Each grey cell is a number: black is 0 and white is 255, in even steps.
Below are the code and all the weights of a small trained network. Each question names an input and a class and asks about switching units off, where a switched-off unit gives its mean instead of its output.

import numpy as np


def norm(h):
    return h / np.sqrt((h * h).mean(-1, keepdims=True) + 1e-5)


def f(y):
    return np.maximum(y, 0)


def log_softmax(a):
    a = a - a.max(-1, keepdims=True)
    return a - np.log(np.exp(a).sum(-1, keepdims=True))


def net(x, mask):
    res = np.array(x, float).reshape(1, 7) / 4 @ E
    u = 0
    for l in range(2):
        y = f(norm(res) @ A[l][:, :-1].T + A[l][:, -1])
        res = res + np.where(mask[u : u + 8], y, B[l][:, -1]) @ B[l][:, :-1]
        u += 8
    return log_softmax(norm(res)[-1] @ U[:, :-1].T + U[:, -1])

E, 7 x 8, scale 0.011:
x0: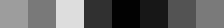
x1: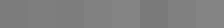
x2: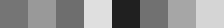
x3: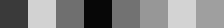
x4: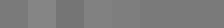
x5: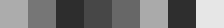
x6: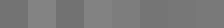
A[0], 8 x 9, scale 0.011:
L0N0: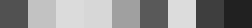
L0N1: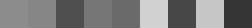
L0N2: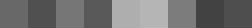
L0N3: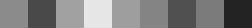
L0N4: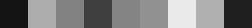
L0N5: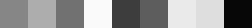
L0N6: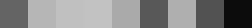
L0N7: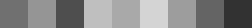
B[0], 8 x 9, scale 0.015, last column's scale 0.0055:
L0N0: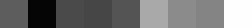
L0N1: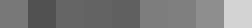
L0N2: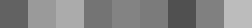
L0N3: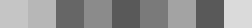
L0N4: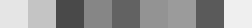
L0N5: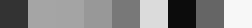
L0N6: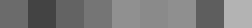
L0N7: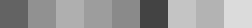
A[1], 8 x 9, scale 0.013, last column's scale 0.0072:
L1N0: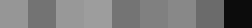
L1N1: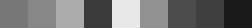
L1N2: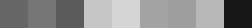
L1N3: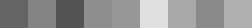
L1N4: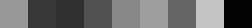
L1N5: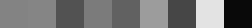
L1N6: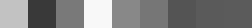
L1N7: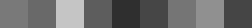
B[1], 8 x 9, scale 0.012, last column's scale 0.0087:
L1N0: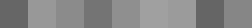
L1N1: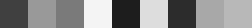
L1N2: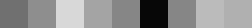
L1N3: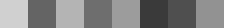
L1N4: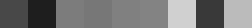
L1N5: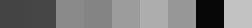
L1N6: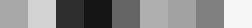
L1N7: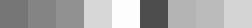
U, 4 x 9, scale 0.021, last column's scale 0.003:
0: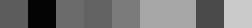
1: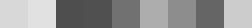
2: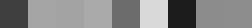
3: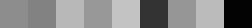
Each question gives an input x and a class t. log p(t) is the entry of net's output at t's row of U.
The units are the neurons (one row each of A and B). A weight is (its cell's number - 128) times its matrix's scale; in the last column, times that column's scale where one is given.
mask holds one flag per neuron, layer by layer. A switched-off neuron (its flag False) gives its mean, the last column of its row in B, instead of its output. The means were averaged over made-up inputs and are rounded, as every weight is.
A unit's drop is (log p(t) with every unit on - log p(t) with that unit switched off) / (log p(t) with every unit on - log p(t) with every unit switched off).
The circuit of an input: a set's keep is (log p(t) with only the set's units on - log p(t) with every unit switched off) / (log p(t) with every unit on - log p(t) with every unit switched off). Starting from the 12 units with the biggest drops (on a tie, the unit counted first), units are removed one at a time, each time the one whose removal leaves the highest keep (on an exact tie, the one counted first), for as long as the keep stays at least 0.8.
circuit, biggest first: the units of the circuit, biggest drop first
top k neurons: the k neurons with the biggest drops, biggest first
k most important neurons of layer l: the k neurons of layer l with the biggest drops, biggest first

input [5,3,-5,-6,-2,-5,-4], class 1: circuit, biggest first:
[L1N6]
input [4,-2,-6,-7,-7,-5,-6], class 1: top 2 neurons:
[L1N6; L0N5]
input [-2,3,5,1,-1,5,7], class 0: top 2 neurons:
[L0N1; L1N5]
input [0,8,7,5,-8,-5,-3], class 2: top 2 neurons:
[L0N5; L1N6]
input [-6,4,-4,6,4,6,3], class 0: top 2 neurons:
[L0N1; L1N4]
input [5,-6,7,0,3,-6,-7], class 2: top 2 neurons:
[L0N5; L1N4]
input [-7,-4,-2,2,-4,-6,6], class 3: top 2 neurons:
[L0N7; L1N2]
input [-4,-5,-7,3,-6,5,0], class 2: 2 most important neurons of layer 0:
[L0N2; L0N0]
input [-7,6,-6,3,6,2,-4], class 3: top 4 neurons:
[L0N7; L1N2; L0N5; L1N3]
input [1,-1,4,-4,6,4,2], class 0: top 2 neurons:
[L1N5; L0N1]
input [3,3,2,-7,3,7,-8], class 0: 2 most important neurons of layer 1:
[L1N4; L1N5]
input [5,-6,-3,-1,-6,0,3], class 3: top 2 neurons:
[L1N7; L0N5]
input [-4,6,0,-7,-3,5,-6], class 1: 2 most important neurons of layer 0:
[L0N3; L0N0]
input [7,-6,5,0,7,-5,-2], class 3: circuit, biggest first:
[L1N7]
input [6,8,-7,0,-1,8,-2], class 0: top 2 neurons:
[L0N5; L1N4]
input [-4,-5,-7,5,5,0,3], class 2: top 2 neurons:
[L1N1; L0N2]
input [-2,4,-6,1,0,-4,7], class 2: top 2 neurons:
[L1N1; L0N2]
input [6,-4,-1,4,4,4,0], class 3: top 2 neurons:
[L0N0; L1N7]
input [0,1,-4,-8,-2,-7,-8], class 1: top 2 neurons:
[L1N6; L0N3]
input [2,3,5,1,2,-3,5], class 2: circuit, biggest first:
[L0N5]
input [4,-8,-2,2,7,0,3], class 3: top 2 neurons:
[L0N5; L1N7]
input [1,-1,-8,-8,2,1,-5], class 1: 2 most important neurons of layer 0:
[L0N3; L0N5]
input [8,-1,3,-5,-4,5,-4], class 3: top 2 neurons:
[L1N7; L0N0]
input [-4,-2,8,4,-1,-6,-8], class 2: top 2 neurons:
[L0N5; L1N4]
